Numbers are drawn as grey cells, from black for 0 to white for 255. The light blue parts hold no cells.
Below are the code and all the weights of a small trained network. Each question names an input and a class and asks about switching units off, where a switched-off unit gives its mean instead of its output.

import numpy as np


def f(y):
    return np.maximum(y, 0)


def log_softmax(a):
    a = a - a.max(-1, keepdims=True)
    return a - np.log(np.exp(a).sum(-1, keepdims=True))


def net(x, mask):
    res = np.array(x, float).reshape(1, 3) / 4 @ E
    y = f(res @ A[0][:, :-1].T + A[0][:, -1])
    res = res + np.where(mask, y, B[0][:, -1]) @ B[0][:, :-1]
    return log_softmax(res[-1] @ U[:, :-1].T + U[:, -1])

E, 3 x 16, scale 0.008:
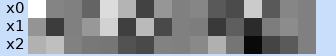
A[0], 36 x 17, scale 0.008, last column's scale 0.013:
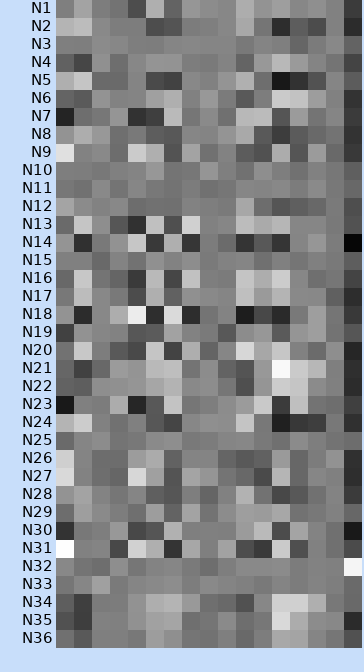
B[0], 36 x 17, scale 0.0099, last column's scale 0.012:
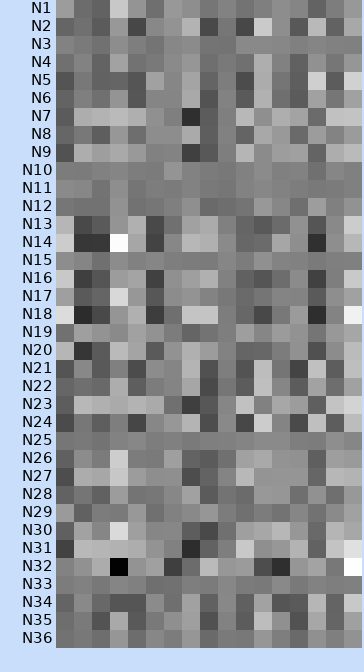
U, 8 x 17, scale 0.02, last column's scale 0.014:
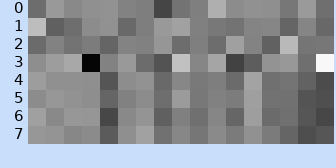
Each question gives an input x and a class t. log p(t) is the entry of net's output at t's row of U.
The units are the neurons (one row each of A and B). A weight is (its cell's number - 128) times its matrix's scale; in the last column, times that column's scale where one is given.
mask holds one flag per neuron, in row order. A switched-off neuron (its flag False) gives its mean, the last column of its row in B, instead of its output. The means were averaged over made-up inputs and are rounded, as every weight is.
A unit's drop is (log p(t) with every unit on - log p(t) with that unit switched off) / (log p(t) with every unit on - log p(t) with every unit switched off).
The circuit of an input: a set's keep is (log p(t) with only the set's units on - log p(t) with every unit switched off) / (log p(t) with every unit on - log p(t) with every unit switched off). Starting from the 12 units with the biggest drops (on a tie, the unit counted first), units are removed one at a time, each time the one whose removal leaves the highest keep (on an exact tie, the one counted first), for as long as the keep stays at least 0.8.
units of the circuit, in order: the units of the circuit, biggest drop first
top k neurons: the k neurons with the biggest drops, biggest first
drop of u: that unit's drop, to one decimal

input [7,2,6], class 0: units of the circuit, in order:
[N31]
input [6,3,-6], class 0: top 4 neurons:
[N31; N9; N27; N5]
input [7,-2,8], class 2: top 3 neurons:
[N24; N5; N2]
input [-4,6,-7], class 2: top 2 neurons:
[N21; N34]
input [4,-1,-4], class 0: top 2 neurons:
[N31; N5]
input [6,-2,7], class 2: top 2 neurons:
[N24; N5]
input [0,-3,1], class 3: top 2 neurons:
[N18; N14]
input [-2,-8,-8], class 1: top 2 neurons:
[N16; N13]
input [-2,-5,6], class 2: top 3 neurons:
[N18; N24; N5]
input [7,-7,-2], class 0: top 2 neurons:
[N31; N9]
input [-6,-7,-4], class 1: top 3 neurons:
[N16; N13; N20]
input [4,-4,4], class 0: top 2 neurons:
[N18; N31]
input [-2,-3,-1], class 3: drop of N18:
0.1
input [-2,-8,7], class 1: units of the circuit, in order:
[N16]
